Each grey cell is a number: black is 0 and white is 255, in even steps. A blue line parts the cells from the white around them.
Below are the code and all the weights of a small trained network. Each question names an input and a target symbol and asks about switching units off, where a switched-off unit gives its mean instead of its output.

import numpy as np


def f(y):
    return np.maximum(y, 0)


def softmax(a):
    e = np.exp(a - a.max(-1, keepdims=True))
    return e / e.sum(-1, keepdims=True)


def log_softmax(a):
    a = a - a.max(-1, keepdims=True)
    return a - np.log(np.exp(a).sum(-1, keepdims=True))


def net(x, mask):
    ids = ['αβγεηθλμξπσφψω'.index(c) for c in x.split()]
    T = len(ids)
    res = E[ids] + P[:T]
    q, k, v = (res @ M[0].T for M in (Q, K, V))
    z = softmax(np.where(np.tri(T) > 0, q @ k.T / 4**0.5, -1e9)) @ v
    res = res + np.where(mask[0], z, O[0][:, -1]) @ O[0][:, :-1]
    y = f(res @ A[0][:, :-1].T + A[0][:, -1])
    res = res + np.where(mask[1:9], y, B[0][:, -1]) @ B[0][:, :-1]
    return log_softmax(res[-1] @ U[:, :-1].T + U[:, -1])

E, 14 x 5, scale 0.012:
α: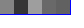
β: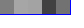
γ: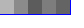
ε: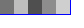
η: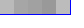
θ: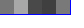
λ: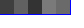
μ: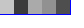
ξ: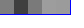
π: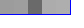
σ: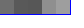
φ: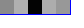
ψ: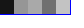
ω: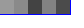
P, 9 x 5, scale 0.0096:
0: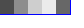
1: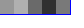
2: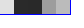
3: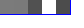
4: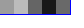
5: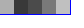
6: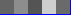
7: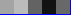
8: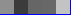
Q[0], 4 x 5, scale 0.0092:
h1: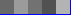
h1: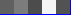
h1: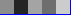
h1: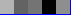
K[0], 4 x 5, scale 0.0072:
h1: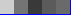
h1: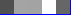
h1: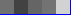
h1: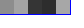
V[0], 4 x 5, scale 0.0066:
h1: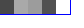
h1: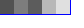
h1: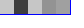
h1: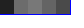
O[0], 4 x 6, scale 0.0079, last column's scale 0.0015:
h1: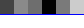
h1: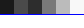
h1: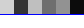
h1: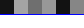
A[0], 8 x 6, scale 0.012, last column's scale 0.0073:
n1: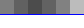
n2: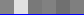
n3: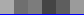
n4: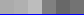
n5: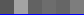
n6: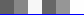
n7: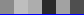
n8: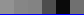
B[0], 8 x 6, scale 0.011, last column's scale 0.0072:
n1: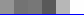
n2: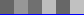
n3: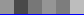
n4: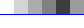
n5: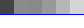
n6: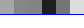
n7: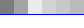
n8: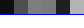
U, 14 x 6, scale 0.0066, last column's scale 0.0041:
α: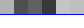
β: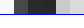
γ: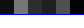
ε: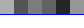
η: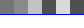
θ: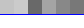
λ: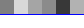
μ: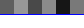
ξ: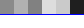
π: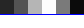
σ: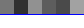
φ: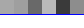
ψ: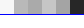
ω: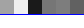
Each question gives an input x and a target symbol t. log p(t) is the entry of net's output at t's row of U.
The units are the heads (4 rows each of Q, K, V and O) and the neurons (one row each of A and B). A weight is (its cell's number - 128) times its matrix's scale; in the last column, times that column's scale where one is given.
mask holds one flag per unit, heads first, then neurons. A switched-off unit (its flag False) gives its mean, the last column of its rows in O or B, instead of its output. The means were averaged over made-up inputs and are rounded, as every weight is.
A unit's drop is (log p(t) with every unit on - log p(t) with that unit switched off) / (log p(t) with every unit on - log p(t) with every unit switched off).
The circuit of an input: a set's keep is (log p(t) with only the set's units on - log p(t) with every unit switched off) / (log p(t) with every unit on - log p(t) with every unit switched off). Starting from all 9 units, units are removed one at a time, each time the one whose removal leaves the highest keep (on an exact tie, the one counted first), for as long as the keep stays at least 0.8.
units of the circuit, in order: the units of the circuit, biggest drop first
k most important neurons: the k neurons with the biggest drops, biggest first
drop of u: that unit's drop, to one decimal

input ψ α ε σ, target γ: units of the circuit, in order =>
h1
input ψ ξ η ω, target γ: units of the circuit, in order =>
h1, n8
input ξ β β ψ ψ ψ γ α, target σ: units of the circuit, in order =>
n8, n3, h1
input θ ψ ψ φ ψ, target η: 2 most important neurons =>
n7, n6
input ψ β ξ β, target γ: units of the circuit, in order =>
h1, n7, n8
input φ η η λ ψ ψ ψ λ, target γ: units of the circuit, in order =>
n8, h1
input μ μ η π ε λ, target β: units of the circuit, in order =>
h1, n1, n8
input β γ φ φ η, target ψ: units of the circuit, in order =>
n7, h1, n4
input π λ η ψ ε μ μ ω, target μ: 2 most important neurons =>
n8, n2
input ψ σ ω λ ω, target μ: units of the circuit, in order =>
n8, h1, n2
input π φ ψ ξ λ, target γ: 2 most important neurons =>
n8, n7
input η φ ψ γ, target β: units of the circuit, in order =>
h1, n7
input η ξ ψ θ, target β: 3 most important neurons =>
n8, n7, n2
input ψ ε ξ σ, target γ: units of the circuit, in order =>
h1
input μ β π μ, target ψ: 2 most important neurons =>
n4, n8
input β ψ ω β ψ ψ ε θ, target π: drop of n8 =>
0.2
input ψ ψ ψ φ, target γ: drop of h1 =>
1.0
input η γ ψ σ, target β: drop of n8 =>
0.2
